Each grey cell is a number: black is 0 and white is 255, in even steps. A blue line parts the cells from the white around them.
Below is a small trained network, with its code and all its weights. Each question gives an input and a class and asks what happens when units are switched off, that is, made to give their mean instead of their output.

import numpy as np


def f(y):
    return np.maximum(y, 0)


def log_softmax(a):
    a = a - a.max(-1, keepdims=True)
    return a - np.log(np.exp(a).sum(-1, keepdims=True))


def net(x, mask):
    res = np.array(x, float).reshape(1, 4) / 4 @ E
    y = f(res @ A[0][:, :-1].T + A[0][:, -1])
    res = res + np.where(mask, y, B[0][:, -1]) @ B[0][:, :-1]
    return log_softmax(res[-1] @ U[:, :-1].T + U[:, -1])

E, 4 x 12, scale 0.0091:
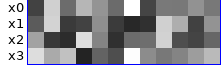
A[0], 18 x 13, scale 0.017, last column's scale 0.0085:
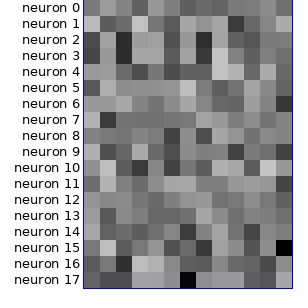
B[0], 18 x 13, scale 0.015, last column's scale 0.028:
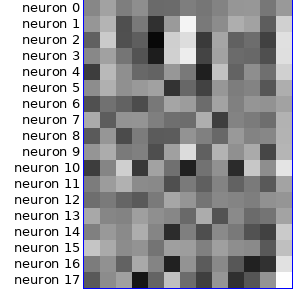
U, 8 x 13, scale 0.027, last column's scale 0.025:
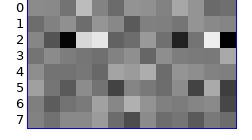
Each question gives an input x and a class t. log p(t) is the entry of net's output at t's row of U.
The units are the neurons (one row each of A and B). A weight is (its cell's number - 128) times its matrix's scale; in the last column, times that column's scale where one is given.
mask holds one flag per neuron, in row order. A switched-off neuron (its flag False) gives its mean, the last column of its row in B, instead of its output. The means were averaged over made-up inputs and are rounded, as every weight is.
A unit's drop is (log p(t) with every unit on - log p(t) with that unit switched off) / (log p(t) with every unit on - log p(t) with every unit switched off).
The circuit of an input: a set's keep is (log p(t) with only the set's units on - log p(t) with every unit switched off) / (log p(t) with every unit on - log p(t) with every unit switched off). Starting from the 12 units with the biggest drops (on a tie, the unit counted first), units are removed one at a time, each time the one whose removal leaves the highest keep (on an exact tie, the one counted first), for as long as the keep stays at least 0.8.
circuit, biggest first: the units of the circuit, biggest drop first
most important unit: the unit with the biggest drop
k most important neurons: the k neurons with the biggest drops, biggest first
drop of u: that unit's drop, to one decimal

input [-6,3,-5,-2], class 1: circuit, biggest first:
[neuron 2; neuron 3; neuron 1]
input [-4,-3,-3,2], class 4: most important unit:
neuron 10
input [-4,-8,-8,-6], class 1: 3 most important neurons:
[neuron 2; neuron 3; neuron 1]
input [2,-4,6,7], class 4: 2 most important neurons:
[neuron 16; neuron 14]
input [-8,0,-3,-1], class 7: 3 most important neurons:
[neuron 2; neuron 3; neuron 1]
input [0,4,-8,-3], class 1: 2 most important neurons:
[neuron 2; neuron 3]
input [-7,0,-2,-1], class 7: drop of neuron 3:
0.2
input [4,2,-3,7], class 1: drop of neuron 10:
0.1
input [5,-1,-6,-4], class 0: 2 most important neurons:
[neuron 17; neuron 10]
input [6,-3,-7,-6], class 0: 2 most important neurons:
[neuron 17; neuron 10]
